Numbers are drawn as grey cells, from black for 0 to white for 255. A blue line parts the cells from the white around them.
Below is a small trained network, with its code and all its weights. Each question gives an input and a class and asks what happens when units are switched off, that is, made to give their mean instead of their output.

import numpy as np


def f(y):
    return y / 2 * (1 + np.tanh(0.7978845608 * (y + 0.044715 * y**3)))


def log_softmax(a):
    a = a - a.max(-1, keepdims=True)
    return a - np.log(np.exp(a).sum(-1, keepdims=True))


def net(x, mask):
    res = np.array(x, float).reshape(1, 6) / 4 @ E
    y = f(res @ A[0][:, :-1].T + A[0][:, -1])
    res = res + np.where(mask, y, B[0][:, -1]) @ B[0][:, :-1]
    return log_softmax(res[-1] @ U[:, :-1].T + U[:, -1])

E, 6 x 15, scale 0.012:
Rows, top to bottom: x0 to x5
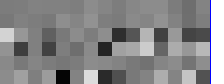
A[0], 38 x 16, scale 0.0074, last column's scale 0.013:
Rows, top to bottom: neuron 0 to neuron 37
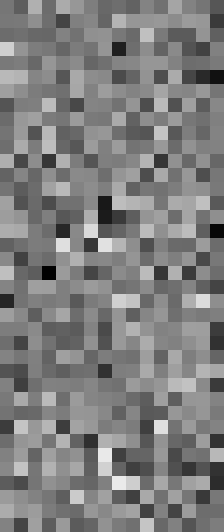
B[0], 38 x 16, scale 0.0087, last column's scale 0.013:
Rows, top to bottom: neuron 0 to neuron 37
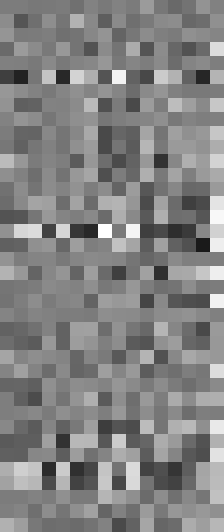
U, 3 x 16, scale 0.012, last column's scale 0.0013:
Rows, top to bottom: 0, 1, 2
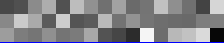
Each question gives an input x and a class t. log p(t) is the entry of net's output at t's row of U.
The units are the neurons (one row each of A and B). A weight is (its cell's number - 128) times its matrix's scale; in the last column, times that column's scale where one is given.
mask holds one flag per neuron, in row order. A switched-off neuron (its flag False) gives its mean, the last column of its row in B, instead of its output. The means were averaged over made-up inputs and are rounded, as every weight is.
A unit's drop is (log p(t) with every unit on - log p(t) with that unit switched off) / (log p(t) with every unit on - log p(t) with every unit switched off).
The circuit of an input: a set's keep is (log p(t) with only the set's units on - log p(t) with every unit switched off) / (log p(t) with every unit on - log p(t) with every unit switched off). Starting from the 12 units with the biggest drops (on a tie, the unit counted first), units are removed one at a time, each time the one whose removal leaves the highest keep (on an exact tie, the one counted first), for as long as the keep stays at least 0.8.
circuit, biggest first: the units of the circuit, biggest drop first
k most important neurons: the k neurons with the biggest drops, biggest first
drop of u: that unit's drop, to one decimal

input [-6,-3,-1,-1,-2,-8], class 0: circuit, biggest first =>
(neuron 31)
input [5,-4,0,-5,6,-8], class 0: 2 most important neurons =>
(neuron 31; neuron 17)
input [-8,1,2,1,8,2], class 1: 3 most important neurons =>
(neuron 5; neuron 17; neuron 31)
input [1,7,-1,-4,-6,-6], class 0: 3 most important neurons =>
(neuron 31; neuron 17; neuron 16)
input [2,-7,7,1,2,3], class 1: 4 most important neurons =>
(neuron 16; neuron 3; neuron 17; neuron 31)
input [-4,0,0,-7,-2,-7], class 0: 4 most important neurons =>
(neuron 31; neuron 17; neuron 32; neuron 16)
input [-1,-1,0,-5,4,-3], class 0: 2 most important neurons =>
(neuron 16; neuron 32)
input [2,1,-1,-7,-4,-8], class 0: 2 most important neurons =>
(neuron 31; neuron 17)
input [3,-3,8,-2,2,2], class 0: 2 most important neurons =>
(neuron 5; neuron 34)
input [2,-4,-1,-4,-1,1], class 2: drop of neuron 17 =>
0.1
